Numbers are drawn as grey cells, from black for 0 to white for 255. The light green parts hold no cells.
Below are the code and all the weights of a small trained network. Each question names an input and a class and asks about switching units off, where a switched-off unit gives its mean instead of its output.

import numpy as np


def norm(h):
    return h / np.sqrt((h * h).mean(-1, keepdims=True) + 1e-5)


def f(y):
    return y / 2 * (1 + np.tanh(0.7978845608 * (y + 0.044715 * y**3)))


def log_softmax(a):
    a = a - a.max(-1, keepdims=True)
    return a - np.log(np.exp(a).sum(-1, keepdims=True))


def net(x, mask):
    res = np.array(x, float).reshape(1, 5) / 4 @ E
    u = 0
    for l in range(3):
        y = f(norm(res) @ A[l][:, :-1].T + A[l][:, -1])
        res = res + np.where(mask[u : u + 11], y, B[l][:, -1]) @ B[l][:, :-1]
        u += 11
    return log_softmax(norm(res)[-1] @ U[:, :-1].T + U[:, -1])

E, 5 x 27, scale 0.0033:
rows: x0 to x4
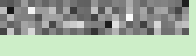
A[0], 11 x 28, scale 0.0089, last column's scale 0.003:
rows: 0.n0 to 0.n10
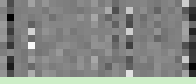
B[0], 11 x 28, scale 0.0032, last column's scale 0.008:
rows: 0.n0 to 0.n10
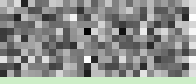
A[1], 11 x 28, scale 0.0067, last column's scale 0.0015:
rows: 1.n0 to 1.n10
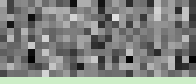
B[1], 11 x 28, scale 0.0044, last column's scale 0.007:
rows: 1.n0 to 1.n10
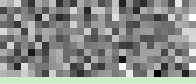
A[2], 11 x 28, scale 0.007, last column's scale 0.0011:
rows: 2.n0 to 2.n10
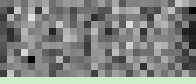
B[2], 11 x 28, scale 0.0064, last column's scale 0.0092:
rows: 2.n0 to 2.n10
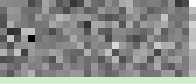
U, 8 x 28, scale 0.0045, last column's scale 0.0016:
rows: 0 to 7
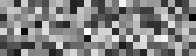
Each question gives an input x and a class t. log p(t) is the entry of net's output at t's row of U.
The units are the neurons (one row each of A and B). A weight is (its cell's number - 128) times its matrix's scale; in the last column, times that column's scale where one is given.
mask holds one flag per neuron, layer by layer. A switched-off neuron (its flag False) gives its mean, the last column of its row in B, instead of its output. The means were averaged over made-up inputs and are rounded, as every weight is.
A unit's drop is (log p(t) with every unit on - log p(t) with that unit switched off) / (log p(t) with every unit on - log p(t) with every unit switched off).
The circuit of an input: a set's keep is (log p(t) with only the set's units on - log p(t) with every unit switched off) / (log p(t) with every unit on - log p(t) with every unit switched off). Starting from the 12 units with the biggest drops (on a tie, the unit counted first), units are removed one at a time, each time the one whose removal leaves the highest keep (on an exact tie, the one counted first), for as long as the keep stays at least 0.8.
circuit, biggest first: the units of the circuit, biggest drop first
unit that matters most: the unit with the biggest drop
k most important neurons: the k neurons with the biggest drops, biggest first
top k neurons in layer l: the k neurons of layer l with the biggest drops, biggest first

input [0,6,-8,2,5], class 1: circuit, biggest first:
(0.n6)
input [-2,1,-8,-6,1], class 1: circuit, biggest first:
(0.n6 1.n0)
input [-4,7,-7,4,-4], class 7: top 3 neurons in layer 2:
(2.n5 2.n7 2.n4)
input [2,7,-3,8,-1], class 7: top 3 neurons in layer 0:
(0.n2 0.n9 0.n8)
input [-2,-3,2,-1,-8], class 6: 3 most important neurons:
(2.n8 0.n8 1.n4)
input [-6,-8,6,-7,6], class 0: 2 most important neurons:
(0.n4 0.n6)
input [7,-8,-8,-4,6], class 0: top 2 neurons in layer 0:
(0.n6 0.n4)
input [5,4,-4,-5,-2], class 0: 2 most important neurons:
(0.n1 1.n7)
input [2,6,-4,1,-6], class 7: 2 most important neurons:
(0.n2 0.n9)
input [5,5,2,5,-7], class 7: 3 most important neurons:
(0.n2 0.n9 0.n8)
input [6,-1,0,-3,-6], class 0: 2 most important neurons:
(0.n1 1.n7)
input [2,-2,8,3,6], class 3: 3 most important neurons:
(1.n2 0.n4 1.n5)
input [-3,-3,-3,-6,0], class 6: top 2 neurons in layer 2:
(2.n8 2.n0)
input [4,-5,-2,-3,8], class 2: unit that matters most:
0.n1
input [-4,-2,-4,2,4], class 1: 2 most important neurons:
(1.n0 1.n6)
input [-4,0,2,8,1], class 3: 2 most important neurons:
(1.n2 1.n5)
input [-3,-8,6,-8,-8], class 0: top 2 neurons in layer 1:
(1.n9 1.n7)
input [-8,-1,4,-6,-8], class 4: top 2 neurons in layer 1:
(1.n1 1.n6)
